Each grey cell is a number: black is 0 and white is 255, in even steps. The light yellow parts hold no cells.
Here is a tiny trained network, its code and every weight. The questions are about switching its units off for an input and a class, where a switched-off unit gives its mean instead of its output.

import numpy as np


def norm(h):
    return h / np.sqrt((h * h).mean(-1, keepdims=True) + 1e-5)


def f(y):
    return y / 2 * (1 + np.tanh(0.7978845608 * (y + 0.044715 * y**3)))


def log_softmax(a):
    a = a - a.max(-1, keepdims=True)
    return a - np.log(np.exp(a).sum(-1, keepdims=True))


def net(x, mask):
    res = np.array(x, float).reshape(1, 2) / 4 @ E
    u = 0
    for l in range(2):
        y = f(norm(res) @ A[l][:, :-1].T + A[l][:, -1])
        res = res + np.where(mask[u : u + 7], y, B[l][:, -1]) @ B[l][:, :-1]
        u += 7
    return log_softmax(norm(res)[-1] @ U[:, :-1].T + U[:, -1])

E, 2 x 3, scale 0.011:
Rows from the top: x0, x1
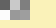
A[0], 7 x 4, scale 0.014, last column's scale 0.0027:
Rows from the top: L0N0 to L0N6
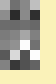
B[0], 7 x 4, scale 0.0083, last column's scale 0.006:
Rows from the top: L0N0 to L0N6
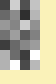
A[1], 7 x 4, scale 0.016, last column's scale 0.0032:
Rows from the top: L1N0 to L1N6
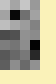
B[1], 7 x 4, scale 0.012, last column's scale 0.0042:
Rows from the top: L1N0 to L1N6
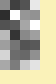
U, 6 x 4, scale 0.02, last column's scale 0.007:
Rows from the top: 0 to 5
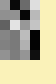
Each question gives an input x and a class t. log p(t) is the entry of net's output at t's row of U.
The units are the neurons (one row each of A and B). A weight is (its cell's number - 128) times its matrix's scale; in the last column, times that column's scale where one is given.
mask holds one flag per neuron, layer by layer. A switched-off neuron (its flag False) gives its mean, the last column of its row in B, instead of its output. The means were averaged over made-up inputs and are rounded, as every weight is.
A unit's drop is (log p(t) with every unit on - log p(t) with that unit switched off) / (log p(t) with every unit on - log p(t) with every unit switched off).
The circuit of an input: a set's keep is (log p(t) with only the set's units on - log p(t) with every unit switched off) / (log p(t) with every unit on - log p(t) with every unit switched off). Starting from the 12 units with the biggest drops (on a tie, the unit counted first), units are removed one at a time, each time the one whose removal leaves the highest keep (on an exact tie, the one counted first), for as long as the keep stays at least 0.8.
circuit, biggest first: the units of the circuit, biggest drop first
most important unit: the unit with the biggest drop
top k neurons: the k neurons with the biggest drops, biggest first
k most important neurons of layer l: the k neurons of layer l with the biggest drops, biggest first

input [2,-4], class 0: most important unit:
L1N3
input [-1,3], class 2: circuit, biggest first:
(L0N0, L0N5)
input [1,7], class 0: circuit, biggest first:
(L1N0, L1N2)
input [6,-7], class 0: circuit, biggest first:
(L0N6, L0N0, L1N3)
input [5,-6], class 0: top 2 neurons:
(L0N6, L0N0)
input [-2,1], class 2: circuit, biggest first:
(L0N5, L0N0)
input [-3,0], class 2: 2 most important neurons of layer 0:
(L0N6, L0N5)
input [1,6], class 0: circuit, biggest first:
(L1N0, L1N2)
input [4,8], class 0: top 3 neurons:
(L1N0, L1N2, L0N6)
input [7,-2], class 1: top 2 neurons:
(L0N5, L1N1)
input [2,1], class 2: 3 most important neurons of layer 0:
(L0N6, L0N0, L0N1)
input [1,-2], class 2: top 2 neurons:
(L1N1, L0N0)
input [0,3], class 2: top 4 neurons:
(L0N0, L0N4, L0N2, L1N3)
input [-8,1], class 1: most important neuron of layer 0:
(L0N6)
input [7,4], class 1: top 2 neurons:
(L0N5, L1N0)
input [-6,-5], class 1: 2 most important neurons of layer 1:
(L1N2, L1N0)
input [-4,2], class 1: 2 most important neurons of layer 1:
(L1N1, L1N2)
